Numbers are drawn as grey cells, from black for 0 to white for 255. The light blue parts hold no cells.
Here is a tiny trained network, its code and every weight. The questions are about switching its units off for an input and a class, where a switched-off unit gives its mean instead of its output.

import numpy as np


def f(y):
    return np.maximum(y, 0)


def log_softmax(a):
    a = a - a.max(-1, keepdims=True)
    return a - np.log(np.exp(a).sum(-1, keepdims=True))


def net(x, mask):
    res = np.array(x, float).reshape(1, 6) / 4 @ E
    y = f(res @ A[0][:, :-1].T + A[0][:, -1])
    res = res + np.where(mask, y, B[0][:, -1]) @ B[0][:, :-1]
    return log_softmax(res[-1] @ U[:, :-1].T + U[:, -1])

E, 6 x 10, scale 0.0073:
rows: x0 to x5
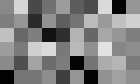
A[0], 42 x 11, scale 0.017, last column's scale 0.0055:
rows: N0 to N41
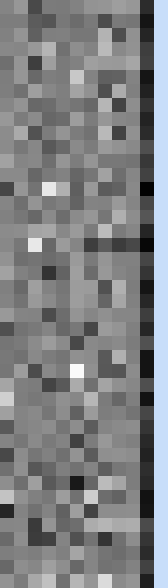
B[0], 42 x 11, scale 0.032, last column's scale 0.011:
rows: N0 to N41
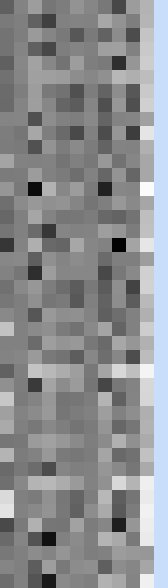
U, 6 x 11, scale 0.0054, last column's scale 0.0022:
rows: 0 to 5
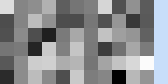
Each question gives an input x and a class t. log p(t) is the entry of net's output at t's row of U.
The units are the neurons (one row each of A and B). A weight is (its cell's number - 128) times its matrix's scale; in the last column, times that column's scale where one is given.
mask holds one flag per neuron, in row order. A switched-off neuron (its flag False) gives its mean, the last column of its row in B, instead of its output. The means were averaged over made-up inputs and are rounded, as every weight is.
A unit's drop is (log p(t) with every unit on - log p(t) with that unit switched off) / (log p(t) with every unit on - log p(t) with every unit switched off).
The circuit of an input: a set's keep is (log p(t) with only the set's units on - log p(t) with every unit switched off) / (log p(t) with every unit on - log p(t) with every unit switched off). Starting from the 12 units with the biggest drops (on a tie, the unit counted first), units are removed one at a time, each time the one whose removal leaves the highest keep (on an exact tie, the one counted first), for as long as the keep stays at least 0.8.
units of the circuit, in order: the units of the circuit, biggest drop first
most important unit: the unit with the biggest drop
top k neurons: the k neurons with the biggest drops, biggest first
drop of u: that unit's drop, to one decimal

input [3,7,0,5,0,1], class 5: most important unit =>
N37
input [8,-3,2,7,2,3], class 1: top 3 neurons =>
N9; N7; N2
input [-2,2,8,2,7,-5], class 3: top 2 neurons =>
N27; N19
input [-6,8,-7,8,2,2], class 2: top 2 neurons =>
N41; N3
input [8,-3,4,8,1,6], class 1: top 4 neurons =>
N7; N9; N2; N38
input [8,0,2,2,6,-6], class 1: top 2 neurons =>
N9; N7
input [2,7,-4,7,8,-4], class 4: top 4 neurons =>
N34; N38; N31; N24
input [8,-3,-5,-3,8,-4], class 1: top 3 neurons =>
N9; N7; N26
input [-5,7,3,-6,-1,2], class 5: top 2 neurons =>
N37; N41
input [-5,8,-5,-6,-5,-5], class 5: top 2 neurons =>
N4; N37
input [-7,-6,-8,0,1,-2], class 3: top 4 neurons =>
N13; N9; N7; N24
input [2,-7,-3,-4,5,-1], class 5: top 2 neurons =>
N17; N26
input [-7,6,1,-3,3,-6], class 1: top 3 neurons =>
N20; N36; N6
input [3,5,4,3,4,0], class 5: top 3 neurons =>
N37; N13; N26
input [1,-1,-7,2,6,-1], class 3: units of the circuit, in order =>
N13
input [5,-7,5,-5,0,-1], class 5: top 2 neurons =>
N17; N13
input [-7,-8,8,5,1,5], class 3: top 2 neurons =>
N27; N19
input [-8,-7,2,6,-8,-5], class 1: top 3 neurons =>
N20; N6; N21
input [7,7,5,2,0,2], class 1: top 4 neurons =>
N9; N7; N2; N17
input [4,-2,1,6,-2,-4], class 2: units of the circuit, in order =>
N41
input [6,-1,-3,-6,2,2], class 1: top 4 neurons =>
N9; N7; N41; N2
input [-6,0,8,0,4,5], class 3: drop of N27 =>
0.2
